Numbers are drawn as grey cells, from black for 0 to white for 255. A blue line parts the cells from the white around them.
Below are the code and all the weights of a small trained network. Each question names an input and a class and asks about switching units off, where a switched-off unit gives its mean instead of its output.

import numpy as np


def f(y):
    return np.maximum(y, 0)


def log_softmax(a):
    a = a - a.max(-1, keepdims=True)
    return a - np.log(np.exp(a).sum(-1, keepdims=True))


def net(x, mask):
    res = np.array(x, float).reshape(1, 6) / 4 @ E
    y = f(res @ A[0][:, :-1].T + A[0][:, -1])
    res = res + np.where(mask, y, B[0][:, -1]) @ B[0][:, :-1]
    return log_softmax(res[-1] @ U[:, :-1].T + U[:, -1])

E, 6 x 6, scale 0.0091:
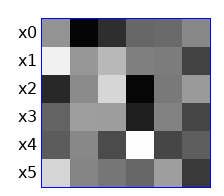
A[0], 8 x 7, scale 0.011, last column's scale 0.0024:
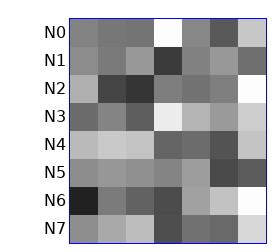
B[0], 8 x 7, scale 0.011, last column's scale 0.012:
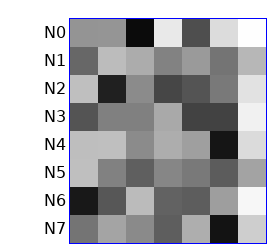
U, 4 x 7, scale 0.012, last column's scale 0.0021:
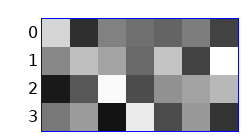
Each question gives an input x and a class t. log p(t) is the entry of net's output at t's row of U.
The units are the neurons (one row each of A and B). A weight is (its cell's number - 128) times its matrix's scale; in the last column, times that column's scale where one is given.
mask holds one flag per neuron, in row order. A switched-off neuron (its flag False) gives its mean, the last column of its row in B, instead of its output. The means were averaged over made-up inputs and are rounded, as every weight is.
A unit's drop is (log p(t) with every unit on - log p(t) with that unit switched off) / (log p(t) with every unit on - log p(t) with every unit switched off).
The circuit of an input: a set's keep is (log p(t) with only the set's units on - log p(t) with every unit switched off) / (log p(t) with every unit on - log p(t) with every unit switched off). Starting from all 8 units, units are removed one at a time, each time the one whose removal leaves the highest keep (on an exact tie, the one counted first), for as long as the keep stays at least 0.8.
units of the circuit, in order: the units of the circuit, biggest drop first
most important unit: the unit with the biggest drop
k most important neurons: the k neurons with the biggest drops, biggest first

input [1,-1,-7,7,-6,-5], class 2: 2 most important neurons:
(N0, N4)
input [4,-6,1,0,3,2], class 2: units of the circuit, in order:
(N0, N6)
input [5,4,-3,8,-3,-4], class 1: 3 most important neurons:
(N0, N6, N1)
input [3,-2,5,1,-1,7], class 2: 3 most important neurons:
(N4, N0, N5)
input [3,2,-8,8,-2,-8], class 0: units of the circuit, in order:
(N0, N2)
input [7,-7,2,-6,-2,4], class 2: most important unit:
N6
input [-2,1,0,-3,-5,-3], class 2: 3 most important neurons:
(N0, N4, N5)
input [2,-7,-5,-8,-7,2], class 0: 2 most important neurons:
(N2, N0)
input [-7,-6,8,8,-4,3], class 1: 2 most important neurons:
(N4, N7)
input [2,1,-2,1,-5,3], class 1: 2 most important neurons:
(N0, N1)
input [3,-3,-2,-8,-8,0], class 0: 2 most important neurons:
(N2, N7)
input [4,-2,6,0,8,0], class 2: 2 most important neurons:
(N0, N6)
